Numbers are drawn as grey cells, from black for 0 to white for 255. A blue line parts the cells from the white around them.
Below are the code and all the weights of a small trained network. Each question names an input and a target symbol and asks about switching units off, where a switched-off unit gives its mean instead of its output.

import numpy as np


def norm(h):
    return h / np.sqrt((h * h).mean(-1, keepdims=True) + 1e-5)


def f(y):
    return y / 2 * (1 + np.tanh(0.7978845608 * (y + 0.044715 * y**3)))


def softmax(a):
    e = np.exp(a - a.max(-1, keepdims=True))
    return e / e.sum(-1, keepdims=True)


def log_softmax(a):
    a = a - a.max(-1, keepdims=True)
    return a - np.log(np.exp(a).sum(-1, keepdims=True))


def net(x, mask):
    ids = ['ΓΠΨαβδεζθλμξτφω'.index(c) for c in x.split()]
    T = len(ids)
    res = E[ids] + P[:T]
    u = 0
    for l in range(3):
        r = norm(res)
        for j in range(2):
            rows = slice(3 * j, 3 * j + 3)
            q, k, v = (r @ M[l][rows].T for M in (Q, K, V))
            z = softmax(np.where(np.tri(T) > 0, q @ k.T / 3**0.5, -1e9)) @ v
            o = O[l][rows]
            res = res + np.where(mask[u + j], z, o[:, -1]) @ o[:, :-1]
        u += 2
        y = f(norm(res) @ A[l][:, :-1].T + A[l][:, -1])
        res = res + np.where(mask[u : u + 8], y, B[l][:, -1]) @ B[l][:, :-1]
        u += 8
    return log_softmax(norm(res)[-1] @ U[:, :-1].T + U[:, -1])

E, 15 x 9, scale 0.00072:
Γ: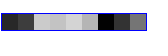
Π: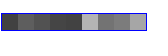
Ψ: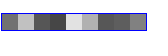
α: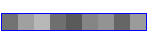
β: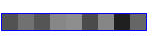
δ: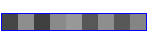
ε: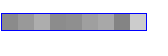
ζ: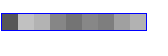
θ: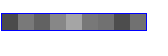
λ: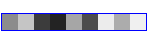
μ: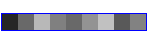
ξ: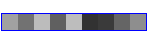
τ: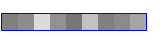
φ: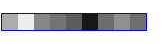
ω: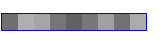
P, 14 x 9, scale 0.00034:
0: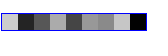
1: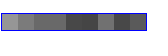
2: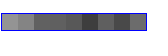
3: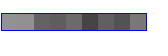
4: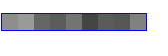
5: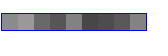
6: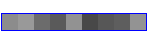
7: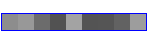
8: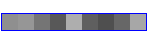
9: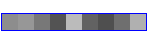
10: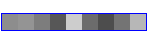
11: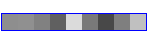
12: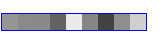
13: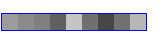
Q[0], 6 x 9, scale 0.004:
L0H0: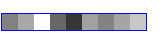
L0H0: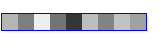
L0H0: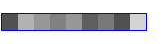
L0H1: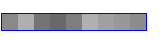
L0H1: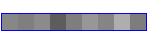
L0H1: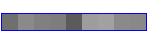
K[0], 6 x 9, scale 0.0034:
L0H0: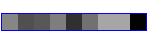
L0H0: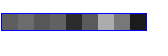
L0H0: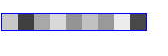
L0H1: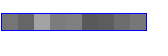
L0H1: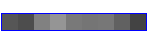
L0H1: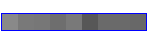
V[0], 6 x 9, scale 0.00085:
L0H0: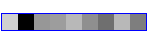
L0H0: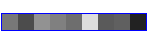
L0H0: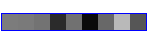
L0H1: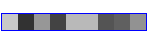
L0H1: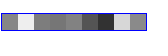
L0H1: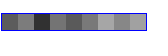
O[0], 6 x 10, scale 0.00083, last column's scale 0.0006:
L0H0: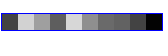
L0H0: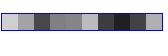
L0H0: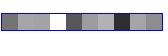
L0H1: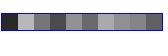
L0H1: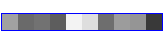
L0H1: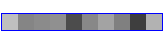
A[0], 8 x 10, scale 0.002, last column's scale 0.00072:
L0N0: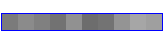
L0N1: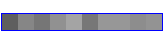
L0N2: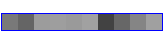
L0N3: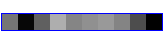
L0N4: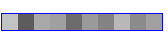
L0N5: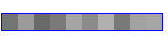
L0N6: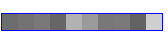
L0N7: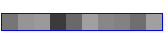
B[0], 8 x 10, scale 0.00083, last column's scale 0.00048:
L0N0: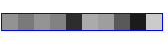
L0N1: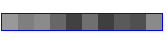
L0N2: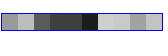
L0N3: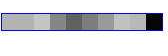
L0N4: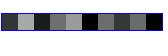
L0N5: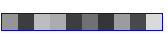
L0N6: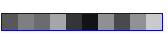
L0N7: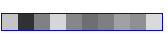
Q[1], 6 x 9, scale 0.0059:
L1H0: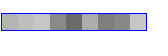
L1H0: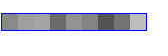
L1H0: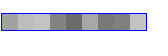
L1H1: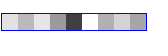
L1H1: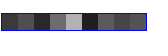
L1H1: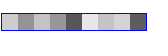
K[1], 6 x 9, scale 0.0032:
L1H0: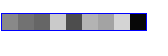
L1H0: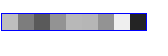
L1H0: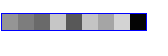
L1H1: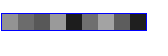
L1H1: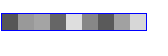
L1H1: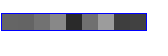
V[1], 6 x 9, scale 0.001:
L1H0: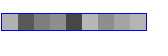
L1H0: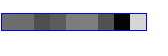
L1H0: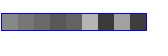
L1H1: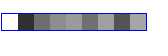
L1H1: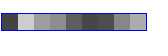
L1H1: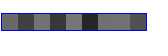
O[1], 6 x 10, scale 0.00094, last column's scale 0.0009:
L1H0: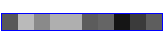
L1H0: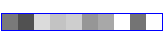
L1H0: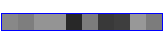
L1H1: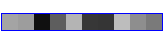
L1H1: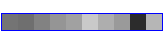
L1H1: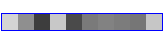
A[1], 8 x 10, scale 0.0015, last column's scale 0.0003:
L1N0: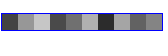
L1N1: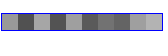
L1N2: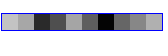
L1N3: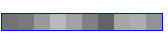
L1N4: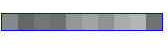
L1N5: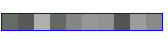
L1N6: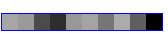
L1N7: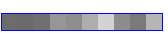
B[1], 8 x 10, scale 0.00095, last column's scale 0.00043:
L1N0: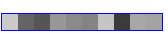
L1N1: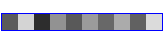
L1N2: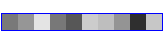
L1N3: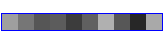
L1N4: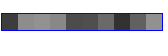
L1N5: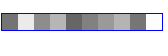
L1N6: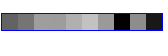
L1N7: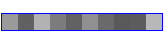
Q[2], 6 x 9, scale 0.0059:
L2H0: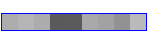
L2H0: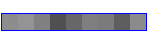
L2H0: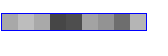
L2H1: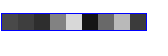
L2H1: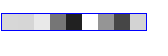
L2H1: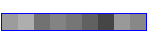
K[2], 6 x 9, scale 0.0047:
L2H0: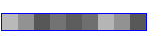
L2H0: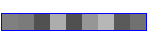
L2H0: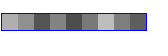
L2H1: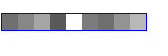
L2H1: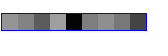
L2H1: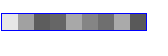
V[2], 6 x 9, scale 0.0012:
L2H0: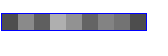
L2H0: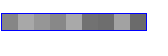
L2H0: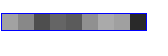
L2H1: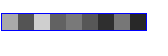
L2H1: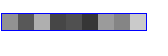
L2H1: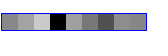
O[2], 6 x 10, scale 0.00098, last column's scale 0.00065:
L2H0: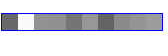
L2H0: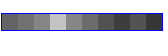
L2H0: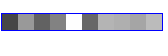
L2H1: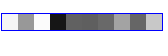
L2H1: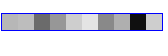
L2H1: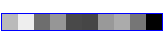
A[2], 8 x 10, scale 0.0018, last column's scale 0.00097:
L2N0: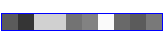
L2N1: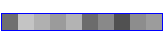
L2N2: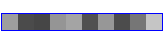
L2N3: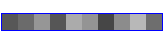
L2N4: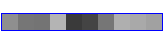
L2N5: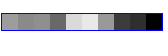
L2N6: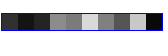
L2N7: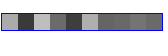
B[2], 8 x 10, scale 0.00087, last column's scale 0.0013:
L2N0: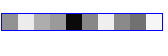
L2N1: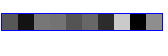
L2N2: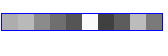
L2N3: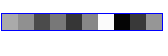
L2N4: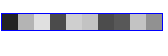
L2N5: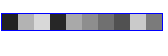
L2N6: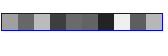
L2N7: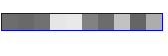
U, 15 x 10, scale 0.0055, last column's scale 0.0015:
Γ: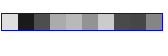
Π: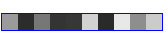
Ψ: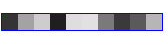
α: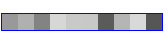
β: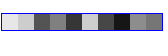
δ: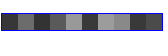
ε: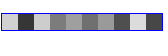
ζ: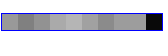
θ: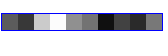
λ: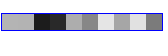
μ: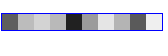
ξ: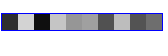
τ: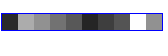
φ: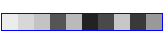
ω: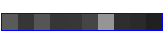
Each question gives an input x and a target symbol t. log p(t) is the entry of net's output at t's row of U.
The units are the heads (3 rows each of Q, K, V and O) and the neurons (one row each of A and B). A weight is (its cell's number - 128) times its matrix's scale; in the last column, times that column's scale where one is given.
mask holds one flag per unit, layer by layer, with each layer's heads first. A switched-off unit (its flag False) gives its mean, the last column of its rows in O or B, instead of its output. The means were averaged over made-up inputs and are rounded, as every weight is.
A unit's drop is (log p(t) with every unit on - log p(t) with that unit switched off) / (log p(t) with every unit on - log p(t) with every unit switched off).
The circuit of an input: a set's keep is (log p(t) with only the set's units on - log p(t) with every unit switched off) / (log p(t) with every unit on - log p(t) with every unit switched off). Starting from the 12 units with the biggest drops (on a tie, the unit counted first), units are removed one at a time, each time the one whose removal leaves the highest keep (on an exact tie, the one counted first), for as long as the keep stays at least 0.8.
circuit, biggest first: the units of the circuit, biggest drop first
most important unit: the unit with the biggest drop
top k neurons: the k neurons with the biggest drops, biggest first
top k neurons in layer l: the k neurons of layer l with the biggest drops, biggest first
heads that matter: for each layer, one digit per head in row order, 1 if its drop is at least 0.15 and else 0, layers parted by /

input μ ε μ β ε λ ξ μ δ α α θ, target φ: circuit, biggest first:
L2H1, L0N5
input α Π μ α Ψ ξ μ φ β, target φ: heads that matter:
00 / 00 / 01
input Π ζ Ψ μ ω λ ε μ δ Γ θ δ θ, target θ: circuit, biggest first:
L2H0
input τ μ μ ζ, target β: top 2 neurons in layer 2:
L2N6, L2N0
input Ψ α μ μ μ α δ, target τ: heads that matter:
11 / 00 / 01
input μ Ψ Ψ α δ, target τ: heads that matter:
00 / 00 / 01
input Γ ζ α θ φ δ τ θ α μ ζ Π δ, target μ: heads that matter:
00 / 11 / 00
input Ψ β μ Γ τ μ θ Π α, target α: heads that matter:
00 / 00 / 00
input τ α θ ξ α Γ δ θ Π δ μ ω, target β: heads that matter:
10 / 10 / 00
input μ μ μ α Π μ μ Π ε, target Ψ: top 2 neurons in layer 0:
L0N3, L0N4
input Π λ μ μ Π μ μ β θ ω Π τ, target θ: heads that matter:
00 / 10 / 00
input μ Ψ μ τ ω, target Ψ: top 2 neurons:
L2N5, L0N3
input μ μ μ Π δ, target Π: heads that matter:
00 / 00 / 01
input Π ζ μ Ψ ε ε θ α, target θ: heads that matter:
00 / 10 / 00
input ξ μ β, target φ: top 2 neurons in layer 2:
L2N3, L2N0
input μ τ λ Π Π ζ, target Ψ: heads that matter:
00 / 10 / 00
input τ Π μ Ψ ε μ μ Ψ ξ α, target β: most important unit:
L1H0
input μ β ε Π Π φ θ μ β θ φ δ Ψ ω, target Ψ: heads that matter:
00 / 10 / 01
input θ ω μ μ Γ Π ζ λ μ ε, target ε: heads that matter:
10 / 10 / 01
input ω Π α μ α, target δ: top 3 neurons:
L0N4, L0N5, L2N1
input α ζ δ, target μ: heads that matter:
00 / 01 / 00
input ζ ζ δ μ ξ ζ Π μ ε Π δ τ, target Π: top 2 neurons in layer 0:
L0N4, L0N5
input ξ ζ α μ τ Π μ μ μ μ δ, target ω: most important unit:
L1H1
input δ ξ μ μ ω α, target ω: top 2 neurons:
L0N3, L2N3
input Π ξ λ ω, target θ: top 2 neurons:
L2N1, L2N0
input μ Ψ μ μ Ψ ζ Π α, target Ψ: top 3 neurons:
L2N5, L0N3, L2N0
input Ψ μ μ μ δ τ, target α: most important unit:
L2N0
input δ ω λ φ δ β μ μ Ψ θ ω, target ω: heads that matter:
00 / 10 / 01
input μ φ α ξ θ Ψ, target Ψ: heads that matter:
00 / 00 / 00
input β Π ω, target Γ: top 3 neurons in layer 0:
L0N6, L0N3, L0N2
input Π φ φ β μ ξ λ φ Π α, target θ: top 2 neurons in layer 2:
L2N1, L2N0
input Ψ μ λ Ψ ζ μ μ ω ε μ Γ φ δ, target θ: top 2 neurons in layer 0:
L0N5, L0N2
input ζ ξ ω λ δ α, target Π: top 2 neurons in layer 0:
L0N4, L0N5
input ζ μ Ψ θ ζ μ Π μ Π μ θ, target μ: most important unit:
L1H1
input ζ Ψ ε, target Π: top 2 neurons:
L0N4, L2N6
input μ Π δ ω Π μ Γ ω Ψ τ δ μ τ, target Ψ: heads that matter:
00 / 10 / 01
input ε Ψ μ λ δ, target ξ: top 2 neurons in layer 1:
L1N2, L1N0
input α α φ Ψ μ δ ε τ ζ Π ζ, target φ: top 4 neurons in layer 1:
L1N2, L1N0, L1N5, L1N1
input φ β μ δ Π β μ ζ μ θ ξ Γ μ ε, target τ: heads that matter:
11 / 10 / 11
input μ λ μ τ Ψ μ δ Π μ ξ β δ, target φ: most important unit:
L2H1
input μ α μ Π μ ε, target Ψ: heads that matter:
00 / 10 / 00
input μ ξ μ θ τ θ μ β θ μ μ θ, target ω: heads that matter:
00 / 01 / 00
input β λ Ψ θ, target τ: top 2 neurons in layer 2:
L2N4, L2N7
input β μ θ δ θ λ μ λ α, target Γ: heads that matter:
00 / 00 / 01
